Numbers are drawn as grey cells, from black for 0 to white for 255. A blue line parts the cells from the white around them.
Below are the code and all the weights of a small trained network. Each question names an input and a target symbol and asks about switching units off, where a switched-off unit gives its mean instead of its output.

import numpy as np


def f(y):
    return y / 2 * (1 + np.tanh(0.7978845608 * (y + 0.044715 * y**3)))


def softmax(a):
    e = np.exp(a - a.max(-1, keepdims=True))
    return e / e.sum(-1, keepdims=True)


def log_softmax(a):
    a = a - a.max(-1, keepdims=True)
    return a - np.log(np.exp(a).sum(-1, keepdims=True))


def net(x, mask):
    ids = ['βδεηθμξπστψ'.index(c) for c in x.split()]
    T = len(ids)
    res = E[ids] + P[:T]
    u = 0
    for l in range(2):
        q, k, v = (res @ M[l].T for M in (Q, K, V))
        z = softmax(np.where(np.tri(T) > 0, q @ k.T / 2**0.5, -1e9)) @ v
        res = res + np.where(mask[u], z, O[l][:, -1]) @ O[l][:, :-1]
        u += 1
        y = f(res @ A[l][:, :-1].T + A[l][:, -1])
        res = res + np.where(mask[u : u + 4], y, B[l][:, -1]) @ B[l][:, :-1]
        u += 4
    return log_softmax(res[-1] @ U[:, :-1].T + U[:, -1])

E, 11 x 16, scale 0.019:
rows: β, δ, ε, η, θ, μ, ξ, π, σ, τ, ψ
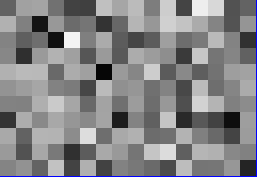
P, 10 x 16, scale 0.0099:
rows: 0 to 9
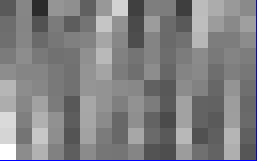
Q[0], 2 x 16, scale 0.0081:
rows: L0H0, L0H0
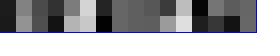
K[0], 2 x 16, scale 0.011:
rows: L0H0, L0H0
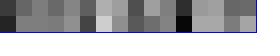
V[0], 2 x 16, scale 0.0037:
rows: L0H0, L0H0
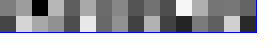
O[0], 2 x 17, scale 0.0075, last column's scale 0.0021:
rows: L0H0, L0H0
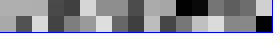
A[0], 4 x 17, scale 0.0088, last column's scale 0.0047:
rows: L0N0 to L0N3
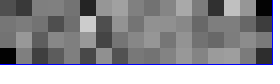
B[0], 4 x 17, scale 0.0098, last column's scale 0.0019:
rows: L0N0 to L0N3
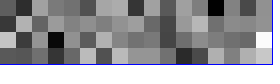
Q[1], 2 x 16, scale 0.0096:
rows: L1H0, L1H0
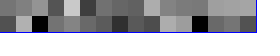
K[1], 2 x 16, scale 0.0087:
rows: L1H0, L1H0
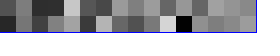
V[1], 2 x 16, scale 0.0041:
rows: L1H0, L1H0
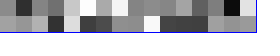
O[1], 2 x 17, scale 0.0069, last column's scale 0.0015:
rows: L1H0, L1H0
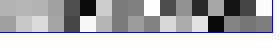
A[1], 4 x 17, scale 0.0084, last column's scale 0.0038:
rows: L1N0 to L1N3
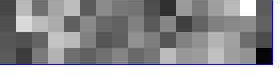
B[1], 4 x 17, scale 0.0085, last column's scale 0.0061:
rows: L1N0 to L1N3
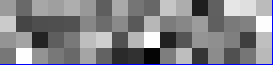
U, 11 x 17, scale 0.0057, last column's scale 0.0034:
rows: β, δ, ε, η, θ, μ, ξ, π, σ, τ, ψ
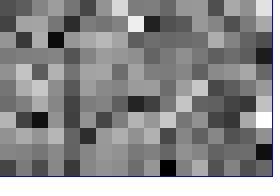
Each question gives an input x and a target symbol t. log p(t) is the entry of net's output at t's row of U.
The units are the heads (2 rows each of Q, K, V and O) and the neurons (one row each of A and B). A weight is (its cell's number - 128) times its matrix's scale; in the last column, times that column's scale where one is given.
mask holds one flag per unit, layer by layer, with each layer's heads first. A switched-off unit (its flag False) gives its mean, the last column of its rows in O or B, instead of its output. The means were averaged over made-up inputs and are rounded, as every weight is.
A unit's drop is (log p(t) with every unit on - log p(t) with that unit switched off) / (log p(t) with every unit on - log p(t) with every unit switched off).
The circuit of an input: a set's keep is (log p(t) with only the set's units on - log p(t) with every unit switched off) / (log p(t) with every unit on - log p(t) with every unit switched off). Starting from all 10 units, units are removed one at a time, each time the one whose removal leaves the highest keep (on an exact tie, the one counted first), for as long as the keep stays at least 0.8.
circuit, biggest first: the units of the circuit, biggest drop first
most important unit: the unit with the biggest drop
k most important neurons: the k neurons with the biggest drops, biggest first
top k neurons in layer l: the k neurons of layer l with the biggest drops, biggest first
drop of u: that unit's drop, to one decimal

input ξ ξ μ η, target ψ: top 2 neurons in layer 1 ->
(L1N2 L1N0)
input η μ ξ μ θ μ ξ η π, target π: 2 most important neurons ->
(L1N1 L1N3)
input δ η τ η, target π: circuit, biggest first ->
(L0H0 L1N1 L0N2)
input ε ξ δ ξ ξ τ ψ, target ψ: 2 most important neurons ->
(L1N2 L0N1)
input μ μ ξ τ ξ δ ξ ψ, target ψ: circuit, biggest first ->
(L1N2 L1H0 L0H0)
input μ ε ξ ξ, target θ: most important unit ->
L1N0
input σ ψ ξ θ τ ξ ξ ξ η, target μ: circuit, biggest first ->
(L1H0 L0H0)
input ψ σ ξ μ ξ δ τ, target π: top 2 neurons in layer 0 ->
(L0N2 L0N0)
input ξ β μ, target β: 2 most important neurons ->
(L1N0 L0N0)
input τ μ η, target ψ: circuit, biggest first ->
(L1N2 L0H0 L1H0)
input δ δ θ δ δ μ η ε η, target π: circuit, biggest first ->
(L0H0 L1N1 L1H0)
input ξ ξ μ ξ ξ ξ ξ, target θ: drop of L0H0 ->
0.5
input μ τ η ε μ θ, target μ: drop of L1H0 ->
1.1
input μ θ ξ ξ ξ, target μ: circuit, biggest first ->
(L1H0)
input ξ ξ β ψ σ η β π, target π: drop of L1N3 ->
0.1
